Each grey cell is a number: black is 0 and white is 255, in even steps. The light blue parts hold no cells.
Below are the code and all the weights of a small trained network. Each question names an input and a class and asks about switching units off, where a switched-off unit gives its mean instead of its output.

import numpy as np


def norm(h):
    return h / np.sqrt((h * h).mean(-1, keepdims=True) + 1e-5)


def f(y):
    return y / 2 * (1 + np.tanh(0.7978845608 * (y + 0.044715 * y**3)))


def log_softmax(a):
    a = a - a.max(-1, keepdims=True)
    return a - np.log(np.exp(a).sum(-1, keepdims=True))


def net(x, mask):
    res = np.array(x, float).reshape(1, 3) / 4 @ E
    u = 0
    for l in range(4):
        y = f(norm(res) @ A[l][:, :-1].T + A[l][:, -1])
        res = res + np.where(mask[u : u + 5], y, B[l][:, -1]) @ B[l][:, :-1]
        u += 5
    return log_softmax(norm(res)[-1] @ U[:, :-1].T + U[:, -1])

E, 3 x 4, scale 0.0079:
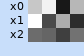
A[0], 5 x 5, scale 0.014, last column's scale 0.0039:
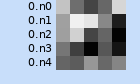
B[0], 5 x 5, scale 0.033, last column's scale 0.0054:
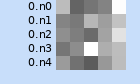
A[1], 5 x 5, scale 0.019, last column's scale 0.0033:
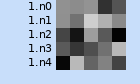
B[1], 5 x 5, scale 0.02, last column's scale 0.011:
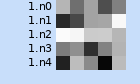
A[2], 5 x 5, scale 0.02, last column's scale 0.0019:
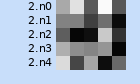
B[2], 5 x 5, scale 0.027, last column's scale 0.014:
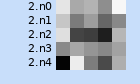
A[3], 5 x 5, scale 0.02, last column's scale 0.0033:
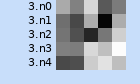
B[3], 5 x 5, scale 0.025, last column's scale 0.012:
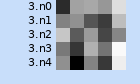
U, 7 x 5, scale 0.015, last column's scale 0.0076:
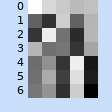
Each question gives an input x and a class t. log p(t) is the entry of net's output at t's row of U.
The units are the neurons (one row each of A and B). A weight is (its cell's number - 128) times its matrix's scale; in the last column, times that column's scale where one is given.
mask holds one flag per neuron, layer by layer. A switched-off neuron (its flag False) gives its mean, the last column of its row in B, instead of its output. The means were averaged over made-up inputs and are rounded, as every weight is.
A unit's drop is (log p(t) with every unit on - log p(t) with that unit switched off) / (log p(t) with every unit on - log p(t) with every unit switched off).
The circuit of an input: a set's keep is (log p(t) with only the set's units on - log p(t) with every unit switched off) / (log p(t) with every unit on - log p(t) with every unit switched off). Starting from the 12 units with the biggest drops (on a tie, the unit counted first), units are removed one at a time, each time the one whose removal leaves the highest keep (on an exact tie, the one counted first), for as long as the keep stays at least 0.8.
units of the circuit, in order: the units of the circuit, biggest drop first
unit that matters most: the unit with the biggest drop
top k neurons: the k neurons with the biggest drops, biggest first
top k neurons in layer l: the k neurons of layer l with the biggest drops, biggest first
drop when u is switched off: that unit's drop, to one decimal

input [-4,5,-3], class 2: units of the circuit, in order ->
[0.n3, 2.n4]
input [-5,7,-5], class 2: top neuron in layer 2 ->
[2.n4]
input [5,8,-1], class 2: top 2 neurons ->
[2.n4, 1.n2]
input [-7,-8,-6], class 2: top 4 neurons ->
[0.n0, 1.n4, 0.n3, 0.n1]
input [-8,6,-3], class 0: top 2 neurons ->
[1.n2, 0.n3]
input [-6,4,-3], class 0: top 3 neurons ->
[1.n2, 0.n3, 0.n0]
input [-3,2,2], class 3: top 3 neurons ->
[0.n4, 2.n2, 1.n2]
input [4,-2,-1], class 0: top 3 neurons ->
[1.n1, 2.n0, 0.n3]
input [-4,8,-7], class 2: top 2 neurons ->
[0.n3, 2.n4]
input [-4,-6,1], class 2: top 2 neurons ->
[1.n4, 0.n0]
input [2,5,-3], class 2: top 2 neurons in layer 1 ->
[1.n2, 1.n3]
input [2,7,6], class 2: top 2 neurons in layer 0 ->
[0.n0, 0.n1]
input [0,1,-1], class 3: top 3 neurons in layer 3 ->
[3.n1, 3.n3, 3.n4]
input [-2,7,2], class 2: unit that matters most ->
2.n4
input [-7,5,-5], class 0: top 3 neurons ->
[1.n2, 0.n3, 0.n0]
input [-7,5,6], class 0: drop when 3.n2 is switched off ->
0.0
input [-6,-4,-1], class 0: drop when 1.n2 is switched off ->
0.4
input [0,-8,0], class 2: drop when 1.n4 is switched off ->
0.5
